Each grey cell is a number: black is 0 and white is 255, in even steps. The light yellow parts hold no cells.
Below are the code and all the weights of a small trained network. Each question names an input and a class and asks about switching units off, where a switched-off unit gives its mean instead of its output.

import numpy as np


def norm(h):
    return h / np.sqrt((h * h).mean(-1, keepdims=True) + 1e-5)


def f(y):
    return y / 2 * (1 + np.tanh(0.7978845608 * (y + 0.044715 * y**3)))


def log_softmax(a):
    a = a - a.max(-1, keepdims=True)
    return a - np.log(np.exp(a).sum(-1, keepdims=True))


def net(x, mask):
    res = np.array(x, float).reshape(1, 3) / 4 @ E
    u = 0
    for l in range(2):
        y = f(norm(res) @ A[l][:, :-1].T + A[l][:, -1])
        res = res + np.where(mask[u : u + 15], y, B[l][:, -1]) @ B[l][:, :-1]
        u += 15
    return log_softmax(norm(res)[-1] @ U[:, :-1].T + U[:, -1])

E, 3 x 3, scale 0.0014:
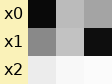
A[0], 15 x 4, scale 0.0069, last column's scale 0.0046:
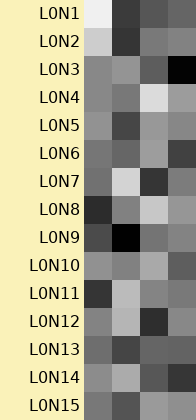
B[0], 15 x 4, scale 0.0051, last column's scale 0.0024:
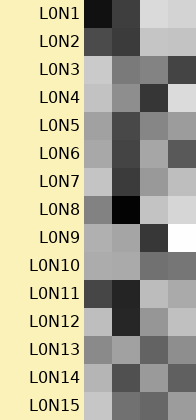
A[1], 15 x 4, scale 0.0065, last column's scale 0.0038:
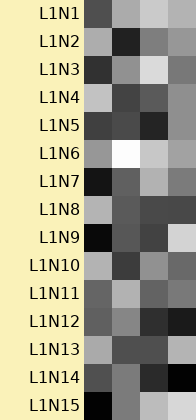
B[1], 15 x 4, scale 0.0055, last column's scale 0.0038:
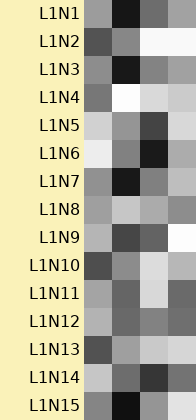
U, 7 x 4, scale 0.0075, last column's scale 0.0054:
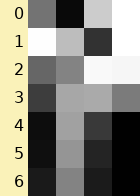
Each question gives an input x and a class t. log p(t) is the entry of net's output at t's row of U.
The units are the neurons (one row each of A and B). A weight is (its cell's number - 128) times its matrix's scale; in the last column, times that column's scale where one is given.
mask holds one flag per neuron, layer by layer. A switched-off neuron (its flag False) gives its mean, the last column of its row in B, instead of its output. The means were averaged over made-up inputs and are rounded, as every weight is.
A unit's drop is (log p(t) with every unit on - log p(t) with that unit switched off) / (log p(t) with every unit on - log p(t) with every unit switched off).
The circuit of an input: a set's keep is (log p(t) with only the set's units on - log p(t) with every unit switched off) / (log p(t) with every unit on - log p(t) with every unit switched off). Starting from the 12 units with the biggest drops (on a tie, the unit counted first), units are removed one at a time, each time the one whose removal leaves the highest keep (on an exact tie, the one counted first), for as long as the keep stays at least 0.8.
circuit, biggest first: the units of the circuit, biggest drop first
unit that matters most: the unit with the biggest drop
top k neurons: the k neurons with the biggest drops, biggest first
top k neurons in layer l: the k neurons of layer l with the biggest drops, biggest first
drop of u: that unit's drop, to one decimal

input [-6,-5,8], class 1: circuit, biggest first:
[L1N6, L0N8, L0N12, L0N7]
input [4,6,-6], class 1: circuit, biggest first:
[L1N5, L0N1]
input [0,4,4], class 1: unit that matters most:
L0N8
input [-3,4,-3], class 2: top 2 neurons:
[L0N12, L0N7]
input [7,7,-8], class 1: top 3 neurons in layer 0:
[L0N1, L0N2, L0N9]
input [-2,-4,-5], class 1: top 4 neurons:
[L0N9, L0N7, L0N12, L1N5]
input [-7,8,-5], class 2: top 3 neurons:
[L0N12, L0N7, L0N11]
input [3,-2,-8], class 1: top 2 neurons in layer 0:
[L0N9, L0N1]
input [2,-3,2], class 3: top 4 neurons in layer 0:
[L0N4, L0N1, L0N8, L0N2]
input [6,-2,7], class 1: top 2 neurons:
[L1N6, L0N1]
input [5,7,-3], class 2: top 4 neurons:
[L0N7, L0N12, L0N1, L0N2]
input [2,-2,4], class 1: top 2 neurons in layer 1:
[L1N6, L1N2]
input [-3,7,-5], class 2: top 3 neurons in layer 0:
[L0N12, L0N7, L0N4]
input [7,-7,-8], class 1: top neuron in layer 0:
[L0N9]
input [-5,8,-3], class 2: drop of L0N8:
0.1
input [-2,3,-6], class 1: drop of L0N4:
0.0
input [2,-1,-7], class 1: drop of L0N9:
0.2
